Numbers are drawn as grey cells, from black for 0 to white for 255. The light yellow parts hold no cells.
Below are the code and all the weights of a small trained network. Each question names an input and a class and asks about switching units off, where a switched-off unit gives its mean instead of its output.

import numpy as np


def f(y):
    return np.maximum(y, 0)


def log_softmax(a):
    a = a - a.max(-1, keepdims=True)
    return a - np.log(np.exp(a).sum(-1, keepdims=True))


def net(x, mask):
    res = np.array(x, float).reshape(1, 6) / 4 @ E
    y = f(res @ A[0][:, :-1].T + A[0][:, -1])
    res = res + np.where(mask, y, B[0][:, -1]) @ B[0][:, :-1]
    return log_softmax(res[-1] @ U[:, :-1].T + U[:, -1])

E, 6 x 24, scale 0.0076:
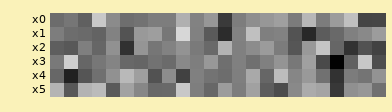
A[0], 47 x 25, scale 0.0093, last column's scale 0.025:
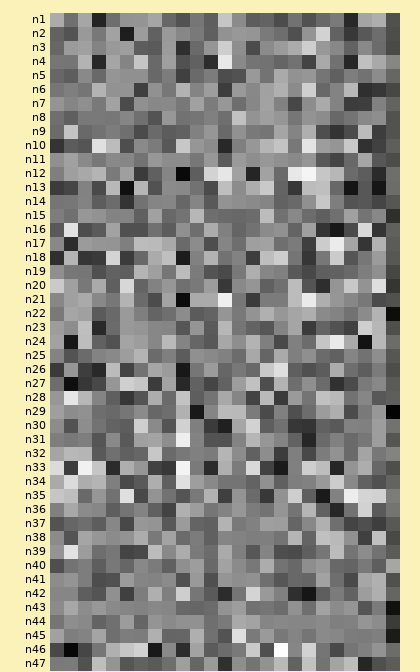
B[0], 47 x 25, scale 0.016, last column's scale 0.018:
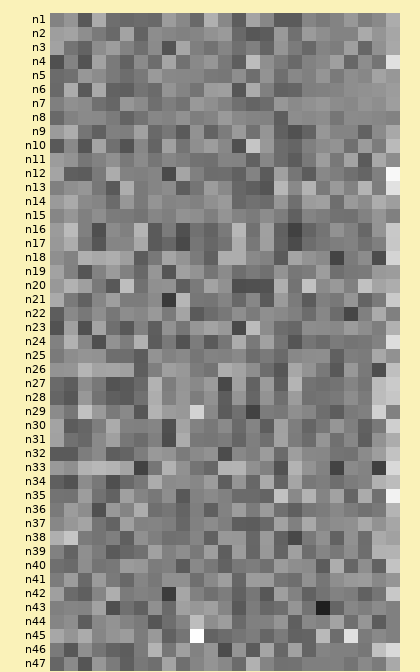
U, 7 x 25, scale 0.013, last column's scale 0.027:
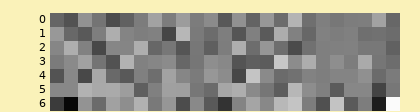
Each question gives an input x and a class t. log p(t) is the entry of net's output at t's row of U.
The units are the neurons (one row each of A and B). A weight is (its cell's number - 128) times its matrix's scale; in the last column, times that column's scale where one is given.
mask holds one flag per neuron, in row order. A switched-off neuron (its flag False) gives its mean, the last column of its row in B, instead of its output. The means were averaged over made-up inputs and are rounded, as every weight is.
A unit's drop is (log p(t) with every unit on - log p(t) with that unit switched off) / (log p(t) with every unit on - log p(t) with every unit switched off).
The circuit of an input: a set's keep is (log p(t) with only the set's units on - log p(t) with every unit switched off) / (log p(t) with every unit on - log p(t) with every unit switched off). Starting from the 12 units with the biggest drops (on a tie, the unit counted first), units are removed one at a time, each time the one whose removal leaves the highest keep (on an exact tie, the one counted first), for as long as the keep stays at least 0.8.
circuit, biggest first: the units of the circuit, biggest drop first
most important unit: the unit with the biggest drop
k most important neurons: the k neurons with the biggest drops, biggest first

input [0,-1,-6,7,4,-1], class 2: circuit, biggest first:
[n16]
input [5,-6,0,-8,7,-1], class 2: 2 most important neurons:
[n24 n17]
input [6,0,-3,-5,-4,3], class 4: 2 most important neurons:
[n10 n16]
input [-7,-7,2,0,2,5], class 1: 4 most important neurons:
[n21 n12 n3 n10]
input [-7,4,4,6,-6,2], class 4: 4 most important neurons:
[n4 n23 n1 n46]
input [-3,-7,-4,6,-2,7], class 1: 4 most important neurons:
[n12 n21 n18 n26]
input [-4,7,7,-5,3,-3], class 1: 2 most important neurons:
[n42 n30]
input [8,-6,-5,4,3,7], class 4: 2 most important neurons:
[n10 n6]
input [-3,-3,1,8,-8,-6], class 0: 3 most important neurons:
[n28 n39 n32]
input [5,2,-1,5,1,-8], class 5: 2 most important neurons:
[n26 n18]
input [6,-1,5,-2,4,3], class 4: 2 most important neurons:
[n10 n35]
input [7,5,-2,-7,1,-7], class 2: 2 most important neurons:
[n17 n24]
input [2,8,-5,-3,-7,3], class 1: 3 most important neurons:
[n42 n30 n31]
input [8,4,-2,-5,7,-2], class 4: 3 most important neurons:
[n10 n47 n6]
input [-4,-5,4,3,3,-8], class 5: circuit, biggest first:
[n18]
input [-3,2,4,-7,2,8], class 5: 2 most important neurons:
[n33 n16]
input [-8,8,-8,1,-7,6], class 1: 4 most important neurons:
[n42 n30 n31 n13]
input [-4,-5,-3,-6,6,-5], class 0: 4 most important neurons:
[n46 n27 n16 n36]
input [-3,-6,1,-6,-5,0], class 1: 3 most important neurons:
[n12 n21 n16]
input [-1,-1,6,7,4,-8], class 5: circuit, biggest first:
[n26]
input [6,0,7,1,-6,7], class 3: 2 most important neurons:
[n13 n18]
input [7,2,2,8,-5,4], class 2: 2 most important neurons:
[n16 n36]
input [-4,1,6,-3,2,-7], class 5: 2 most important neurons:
[n18 n26]
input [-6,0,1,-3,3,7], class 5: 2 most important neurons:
[n33 n10]
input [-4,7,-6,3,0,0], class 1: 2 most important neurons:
[n42 n30]
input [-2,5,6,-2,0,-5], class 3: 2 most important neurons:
[n13 n12]
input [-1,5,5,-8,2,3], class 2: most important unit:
n24
